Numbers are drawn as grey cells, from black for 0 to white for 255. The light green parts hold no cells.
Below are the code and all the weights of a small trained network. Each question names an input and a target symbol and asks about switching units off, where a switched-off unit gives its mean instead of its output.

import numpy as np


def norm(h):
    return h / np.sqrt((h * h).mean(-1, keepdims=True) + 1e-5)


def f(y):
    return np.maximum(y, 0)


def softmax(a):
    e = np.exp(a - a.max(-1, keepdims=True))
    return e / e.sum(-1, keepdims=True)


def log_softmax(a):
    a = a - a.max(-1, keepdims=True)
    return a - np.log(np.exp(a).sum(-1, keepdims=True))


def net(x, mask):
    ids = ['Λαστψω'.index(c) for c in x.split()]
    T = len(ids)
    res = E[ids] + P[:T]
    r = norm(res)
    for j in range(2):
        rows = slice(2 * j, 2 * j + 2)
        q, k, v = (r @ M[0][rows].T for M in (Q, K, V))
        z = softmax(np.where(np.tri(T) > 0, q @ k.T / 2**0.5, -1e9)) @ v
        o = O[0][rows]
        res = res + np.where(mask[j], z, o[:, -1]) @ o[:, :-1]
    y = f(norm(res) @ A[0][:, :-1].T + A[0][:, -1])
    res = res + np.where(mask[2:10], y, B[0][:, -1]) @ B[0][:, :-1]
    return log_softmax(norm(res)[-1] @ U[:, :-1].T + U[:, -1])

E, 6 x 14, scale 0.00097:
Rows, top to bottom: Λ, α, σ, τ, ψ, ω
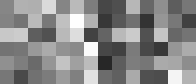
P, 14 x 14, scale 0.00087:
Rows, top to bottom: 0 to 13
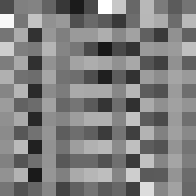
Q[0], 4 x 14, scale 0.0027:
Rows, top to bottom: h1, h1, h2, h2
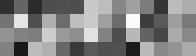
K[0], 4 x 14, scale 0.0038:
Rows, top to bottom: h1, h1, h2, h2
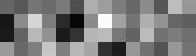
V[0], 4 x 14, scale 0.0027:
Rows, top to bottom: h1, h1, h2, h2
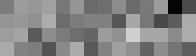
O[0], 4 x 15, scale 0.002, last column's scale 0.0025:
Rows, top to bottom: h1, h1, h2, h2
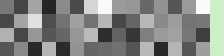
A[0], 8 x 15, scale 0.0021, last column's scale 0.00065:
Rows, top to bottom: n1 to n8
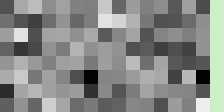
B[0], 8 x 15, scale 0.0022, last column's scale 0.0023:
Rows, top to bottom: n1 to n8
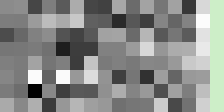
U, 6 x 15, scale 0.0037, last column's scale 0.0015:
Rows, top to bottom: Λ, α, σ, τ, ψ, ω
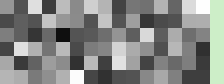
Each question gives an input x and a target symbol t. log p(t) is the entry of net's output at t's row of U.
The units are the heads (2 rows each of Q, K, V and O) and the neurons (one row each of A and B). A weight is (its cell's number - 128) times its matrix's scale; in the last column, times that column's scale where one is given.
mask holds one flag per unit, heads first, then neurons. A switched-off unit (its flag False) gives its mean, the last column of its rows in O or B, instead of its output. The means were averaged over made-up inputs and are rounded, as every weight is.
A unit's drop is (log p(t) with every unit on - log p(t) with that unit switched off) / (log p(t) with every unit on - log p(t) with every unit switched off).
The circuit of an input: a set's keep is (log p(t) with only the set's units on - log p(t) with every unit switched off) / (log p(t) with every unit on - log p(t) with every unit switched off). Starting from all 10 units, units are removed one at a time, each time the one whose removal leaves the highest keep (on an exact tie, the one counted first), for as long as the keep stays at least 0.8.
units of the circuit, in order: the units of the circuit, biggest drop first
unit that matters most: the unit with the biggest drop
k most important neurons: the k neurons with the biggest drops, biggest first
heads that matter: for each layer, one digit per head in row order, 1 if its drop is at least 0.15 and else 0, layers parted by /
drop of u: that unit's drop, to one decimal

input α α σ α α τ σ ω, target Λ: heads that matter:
11
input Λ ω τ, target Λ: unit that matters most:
h2
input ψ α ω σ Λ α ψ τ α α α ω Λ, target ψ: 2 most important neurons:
[n3, n2]
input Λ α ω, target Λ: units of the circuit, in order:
[h2, h1]
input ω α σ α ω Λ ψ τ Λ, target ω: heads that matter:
10
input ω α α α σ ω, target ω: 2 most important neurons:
[n8, n4]
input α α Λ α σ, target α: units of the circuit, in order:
[n2, h2, h1]
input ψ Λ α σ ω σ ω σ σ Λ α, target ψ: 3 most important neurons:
[n3, n2, n1]
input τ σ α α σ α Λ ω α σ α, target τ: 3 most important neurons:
[n5, n2, n3]
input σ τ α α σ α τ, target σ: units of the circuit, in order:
[h2, n4]
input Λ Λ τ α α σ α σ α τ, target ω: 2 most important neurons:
[n1, n5]
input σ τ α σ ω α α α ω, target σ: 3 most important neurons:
[n2, n3, n6]
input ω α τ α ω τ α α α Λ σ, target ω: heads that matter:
10
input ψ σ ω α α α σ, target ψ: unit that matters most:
h1
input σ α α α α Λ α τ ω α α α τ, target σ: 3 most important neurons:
[n3, n4, n2]
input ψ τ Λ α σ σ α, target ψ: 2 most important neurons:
[n3, n2]
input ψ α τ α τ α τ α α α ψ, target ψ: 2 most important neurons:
[n3, n2]
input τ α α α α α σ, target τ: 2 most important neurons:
[n3, n5]
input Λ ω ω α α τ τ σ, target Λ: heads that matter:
00
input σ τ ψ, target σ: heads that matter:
01
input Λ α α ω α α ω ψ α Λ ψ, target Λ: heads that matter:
11
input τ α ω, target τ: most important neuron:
[n1]
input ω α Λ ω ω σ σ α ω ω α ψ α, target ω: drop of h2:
0.3
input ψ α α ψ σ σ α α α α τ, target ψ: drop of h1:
0.7
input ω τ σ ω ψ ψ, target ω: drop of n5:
0.3
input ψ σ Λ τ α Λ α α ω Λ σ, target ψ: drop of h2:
0.8
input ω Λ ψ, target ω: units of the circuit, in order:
[h1]
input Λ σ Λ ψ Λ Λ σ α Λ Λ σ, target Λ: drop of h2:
0.2
